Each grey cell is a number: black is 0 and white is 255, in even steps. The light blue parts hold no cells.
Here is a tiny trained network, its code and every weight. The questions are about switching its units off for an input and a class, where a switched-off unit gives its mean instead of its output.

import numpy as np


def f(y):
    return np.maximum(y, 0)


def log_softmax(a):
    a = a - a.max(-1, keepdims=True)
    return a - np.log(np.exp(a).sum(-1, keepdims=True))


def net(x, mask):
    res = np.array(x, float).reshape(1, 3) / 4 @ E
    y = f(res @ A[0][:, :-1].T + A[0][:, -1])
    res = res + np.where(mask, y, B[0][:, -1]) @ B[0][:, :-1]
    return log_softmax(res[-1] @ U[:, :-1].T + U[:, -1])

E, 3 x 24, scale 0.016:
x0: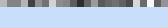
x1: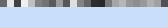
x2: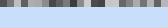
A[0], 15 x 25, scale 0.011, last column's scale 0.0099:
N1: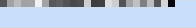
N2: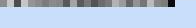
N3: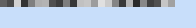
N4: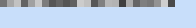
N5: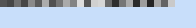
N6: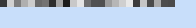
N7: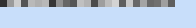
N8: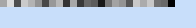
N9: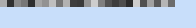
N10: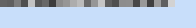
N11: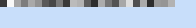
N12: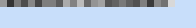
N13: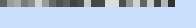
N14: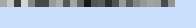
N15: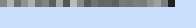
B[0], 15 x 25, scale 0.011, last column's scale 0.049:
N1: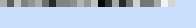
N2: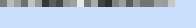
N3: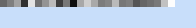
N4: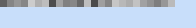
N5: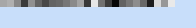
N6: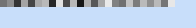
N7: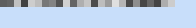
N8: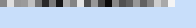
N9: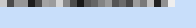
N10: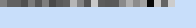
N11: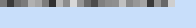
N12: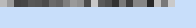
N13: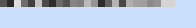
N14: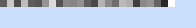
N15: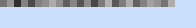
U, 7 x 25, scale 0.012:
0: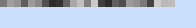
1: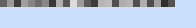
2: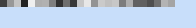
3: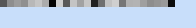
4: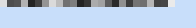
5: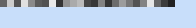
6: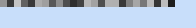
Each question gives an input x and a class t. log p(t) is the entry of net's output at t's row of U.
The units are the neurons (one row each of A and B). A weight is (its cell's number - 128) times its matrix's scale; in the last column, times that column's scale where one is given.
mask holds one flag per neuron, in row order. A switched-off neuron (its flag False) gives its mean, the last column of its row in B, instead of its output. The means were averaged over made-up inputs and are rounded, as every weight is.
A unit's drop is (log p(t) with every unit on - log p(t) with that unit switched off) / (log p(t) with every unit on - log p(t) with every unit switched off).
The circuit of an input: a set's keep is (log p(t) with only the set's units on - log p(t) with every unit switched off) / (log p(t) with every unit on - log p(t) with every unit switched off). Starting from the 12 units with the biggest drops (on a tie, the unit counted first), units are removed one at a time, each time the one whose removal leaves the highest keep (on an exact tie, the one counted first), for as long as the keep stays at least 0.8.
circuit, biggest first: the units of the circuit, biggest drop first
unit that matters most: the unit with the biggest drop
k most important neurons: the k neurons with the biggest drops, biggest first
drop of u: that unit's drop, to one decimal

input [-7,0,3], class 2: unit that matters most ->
N3
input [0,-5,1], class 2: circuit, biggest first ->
N3, N8
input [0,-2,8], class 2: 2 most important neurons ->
N7, N3
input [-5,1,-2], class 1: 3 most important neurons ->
N6, N8, N1
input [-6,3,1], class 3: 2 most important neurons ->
N14, N7
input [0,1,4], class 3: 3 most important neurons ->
N5, N9, N3
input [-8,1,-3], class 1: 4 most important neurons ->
N6, N8, N11, N1
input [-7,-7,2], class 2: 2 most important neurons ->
N3, N7
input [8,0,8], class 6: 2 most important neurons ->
N9, N5
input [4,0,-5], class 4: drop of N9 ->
0.1
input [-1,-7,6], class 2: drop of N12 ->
0.0
